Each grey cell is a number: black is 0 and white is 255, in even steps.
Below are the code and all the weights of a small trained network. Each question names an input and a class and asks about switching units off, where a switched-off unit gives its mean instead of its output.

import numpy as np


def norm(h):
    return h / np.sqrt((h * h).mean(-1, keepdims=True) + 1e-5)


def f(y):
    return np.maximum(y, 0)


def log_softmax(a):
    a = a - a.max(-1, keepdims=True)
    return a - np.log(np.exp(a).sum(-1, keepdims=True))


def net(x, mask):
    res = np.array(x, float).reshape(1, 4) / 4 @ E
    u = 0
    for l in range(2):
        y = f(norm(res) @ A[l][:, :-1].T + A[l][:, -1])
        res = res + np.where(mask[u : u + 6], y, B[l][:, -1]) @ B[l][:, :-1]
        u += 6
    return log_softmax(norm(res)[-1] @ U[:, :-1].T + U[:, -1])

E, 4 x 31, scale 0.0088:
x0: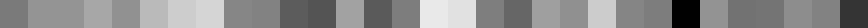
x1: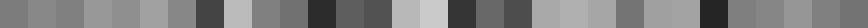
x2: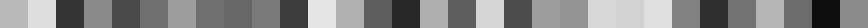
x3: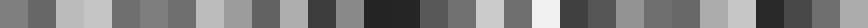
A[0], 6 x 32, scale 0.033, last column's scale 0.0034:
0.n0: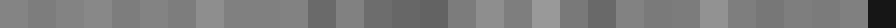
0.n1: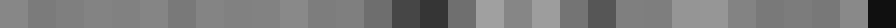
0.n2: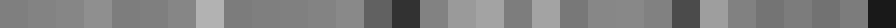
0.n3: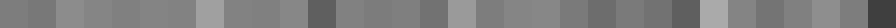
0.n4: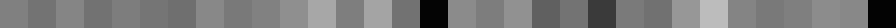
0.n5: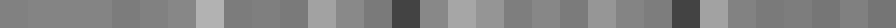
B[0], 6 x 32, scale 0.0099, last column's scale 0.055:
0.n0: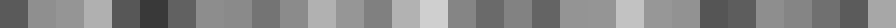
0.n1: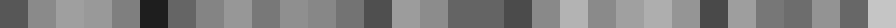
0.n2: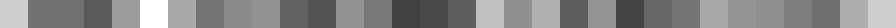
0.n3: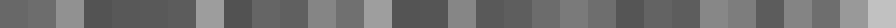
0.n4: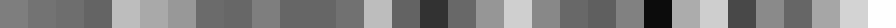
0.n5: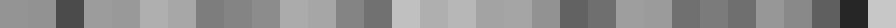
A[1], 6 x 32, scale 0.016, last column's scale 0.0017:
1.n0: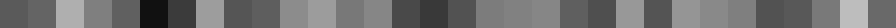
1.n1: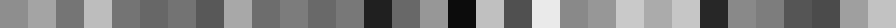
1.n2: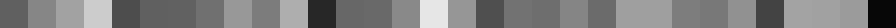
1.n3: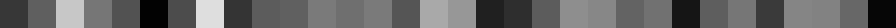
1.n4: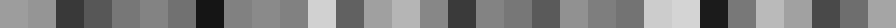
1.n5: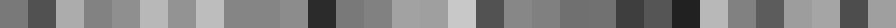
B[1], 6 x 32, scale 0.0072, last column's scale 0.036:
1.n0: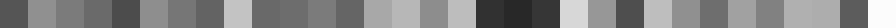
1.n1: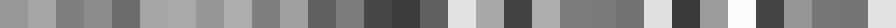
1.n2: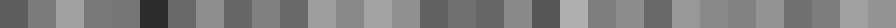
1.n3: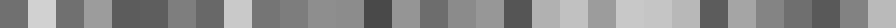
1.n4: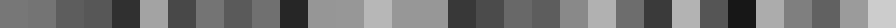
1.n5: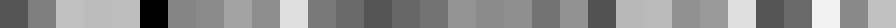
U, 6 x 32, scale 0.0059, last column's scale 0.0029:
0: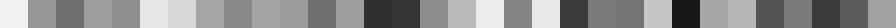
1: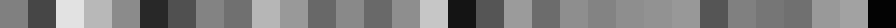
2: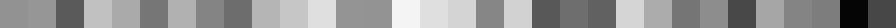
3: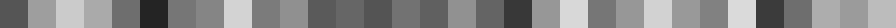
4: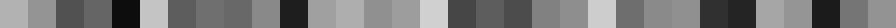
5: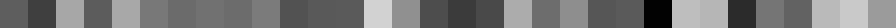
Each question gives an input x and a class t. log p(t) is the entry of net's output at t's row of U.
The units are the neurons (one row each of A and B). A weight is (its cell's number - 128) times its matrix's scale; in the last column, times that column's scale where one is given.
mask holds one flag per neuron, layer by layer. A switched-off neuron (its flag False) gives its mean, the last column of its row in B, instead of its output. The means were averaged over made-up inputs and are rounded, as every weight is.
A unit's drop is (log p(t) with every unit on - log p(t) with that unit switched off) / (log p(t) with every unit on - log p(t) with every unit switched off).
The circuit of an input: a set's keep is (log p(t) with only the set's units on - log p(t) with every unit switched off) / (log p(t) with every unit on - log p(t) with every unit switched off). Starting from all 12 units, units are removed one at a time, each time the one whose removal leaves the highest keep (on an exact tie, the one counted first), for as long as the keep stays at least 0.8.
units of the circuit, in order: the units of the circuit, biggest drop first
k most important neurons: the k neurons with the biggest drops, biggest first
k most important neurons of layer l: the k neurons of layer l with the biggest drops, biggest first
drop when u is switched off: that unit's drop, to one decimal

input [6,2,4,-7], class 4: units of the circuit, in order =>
[0.n4, 1.n4]
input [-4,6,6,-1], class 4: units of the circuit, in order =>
[1.n4, 0.n4]
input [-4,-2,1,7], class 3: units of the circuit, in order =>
[0.n1]
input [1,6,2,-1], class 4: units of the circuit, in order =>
[0.n4, 1.n4]
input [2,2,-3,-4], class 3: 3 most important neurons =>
[0.n4, 0.n5, 0.n2]
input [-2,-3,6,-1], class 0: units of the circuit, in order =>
[1.n0, 0.n4]
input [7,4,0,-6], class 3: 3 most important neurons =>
[0.n4, 0.n5, 1.n5]
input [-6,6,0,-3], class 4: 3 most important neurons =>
[0.n4, 1.n4, 0.n1]
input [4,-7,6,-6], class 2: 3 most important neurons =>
[0.n5, 1.n1, 0.n4]
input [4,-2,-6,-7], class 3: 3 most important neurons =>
[0.n4, 0.n2, 0.n5]
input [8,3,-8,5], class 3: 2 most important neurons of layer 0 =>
[0.n4, 0.n3]
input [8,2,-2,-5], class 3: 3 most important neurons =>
[0.n4, 1.n5, 0.n2]
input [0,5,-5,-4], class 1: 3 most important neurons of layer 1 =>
[1.n1, 1.n5, 1.n0]
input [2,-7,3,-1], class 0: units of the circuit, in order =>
[0.n2]
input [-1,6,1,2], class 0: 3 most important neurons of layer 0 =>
[0.n4, 0.n3, 0.n1]
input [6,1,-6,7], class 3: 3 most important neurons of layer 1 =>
[1.n5, 1.n1, 1.n3]
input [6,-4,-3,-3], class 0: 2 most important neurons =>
[0.n5, 0.n1]
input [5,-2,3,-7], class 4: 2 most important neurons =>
[0.n4, 1.n4]
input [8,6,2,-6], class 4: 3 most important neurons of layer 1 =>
[1.n4, 1.n1, 1.n0]
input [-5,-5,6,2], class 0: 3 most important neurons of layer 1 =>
[1.n1, 1.n5, 1.n3]
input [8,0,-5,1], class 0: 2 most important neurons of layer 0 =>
[0.n2, 0.n1]
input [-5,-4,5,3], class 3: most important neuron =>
[0.n1]
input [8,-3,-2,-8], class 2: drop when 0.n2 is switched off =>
0.2
